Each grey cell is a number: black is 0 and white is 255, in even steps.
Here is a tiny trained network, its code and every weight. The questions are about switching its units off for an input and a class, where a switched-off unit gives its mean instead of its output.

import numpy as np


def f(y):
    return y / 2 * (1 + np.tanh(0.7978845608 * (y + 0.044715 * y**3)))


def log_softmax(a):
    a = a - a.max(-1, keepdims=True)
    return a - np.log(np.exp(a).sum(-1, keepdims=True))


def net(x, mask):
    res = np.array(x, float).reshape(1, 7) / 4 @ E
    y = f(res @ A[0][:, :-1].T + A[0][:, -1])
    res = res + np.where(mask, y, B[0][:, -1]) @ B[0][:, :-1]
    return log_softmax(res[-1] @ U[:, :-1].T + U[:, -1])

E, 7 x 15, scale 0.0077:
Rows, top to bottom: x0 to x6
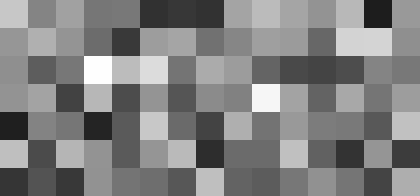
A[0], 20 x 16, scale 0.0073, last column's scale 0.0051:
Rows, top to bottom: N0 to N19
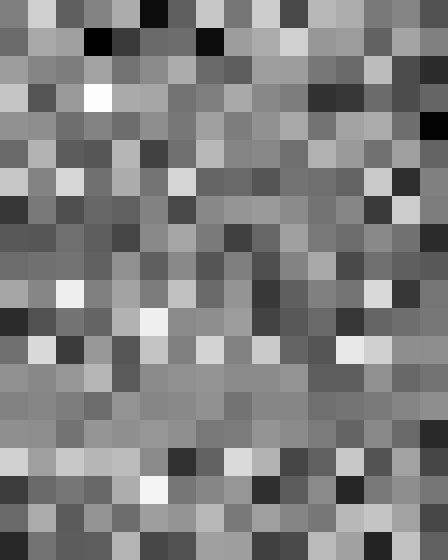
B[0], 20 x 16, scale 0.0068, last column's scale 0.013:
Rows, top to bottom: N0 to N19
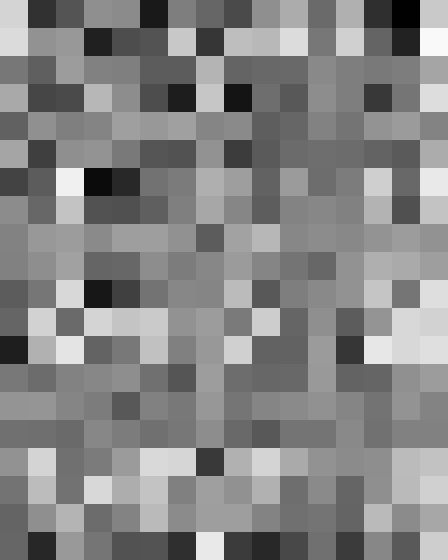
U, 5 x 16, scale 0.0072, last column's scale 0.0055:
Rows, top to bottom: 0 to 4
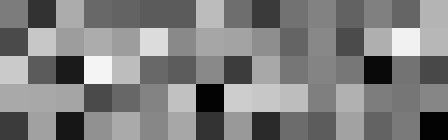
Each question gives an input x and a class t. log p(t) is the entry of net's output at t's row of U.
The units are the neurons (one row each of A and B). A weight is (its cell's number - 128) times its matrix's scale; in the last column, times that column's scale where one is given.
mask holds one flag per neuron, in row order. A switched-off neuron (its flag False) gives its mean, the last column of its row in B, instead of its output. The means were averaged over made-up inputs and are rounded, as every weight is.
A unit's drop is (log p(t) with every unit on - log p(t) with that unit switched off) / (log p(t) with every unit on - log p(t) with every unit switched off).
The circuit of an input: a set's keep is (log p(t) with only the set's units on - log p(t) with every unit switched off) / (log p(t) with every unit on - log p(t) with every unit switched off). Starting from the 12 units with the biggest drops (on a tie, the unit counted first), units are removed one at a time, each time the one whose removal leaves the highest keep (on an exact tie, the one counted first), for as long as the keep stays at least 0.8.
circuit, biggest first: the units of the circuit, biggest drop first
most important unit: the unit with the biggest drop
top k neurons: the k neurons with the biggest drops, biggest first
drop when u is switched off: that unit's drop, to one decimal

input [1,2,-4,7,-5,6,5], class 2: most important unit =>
N6
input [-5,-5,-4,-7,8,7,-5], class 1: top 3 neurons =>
[N11; N17; N0]
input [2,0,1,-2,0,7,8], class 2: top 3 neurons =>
[N12; N6; N10]
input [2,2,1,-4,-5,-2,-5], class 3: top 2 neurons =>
[N19; N16]
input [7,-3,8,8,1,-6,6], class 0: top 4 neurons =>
[N7; N19; N12; N11]
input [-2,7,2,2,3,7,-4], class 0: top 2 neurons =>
[N16; N2]
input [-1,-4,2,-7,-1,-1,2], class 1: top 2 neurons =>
[N11; N17]
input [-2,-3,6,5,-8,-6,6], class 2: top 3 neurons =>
[N6; N0; N10]
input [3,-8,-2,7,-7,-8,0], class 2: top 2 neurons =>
[N0; N6]
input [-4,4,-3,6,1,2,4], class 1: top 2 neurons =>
[N12; N0]
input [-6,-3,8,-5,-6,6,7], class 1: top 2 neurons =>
[N11; N17]
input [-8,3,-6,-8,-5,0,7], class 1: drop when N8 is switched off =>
0.3
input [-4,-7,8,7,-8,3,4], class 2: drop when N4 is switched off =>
0.0
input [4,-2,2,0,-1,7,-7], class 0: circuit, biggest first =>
[N3]
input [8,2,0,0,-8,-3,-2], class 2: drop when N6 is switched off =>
0.4
